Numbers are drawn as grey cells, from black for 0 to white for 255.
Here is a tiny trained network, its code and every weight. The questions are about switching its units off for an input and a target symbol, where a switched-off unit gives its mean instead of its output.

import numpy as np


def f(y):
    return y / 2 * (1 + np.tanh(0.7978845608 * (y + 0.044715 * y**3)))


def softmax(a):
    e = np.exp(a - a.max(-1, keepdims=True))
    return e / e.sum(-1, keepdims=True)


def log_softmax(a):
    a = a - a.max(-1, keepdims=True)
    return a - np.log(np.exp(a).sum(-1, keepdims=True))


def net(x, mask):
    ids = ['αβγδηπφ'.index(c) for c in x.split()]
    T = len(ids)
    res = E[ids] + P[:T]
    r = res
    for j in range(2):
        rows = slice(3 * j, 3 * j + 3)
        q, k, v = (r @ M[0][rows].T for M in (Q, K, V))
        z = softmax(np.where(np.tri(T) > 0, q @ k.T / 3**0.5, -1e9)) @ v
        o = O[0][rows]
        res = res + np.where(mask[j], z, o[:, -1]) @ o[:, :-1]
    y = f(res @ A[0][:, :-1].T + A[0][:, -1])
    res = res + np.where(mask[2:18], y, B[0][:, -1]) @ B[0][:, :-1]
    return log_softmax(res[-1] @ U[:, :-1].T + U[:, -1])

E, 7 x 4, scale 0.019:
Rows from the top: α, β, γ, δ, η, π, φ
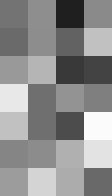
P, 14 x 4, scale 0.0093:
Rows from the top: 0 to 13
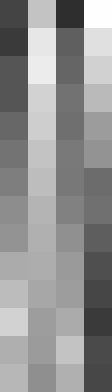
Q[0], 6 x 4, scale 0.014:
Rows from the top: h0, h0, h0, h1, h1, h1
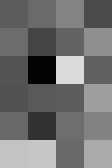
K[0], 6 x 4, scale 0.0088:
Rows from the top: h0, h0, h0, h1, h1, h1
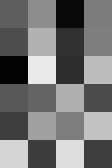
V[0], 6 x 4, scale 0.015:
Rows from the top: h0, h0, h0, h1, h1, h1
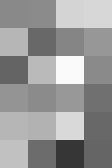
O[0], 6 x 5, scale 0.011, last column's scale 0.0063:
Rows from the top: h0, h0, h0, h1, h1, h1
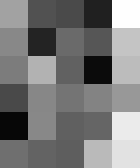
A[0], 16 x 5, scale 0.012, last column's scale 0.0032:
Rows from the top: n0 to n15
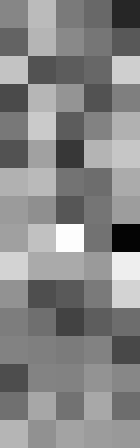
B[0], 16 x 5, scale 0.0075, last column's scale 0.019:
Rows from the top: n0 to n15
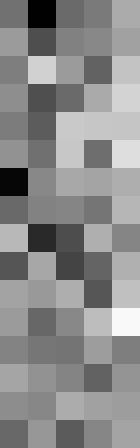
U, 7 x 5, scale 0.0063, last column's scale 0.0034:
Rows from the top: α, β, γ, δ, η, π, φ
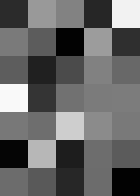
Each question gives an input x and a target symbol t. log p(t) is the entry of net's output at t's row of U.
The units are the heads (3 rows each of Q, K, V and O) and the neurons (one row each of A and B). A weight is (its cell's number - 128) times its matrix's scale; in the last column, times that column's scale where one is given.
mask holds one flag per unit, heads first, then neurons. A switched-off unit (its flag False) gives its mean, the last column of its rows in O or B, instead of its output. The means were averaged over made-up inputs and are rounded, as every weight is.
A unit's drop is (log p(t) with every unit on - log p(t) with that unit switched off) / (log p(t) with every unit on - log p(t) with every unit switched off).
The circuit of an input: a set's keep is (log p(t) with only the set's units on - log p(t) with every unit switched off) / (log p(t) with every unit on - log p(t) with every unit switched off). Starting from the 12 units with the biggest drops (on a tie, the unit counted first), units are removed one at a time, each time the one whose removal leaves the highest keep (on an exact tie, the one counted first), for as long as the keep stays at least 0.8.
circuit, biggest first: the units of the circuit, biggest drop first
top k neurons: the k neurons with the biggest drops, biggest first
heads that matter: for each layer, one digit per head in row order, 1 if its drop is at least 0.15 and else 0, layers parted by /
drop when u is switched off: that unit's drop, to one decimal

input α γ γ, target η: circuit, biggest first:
(h0)
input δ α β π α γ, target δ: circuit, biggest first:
(h0; n6)
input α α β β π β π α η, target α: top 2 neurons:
(n2; n3)
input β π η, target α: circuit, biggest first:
(h0; n2; n6; h1)
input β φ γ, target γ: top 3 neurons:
(n0; n3; n4)
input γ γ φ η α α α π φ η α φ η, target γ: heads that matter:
11
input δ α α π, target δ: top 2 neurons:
(n6; n9)
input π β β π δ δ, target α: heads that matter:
00
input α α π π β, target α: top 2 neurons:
(n2; n6)
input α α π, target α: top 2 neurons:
(n6; n2)
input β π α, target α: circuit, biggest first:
(n2; h0)
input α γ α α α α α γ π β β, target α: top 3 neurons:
(n2; n3; n6)
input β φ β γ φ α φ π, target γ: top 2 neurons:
(n3; n0)
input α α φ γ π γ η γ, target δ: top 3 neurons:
(n6; n9; n15)
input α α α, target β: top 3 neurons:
(n9; n15; n8)
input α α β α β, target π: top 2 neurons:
(n9; n11)
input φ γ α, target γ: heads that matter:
10
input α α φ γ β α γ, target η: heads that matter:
10
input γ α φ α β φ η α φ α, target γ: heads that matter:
11
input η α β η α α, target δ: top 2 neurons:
(n10; n6)
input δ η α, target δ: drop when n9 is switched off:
0.1
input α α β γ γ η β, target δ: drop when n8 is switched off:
0.0
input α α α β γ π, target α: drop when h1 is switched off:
0.1
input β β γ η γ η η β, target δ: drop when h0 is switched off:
0.6
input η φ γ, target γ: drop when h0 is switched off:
0.3
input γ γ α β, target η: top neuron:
(n14)
